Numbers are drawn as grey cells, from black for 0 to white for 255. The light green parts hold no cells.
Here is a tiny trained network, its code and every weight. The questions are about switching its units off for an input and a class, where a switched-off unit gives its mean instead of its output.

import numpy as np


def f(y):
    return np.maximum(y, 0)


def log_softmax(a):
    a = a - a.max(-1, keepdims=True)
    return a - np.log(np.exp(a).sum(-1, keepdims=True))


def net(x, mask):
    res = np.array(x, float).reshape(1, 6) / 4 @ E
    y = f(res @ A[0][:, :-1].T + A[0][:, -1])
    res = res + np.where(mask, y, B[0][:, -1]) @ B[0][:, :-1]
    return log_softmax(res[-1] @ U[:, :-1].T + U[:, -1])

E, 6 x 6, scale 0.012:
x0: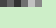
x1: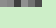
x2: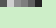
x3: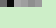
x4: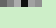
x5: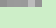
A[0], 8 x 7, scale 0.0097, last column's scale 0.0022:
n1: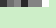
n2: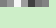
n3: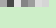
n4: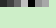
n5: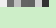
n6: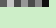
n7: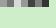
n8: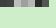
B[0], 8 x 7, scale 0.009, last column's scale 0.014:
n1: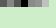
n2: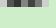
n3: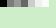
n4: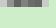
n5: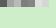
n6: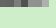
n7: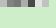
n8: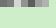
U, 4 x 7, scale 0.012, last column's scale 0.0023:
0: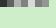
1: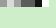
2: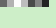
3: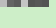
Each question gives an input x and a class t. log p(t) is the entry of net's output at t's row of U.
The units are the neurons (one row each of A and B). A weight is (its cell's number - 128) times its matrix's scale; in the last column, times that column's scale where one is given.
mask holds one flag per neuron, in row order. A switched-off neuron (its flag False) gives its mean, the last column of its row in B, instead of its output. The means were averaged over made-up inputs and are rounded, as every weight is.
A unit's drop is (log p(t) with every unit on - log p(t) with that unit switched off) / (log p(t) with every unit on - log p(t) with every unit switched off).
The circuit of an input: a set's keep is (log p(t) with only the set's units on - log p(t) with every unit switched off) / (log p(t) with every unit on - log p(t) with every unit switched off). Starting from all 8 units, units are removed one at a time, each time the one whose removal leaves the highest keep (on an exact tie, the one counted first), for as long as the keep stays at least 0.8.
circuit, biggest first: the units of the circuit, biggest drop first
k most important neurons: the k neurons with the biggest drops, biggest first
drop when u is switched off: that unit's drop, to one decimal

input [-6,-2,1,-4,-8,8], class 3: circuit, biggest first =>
n2
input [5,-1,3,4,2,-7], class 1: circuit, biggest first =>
n3, n4
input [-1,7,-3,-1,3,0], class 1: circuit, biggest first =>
n3, n7
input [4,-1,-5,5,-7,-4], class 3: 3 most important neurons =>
n4, n5, n1
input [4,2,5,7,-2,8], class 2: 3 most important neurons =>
n8, n3, n1
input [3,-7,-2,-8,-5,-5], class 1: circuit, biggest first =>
n3, n7
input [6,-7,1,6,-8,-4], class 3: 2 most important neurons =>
n4, n5
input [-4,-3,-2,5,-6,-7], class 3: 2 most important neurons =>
n4, n2
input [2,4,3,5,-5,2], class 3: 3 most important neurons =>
n3, n5, n4
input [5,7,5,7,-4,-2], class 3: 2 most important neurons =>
n3, n4
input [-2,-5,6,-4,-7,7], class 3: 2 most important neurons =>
n2, n3
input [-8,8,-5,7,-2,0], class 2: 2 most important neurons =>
n5, n3
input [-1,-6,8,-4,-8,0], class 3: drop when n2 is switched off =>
0.2
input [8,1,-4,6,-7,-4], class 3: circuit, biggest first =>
n4
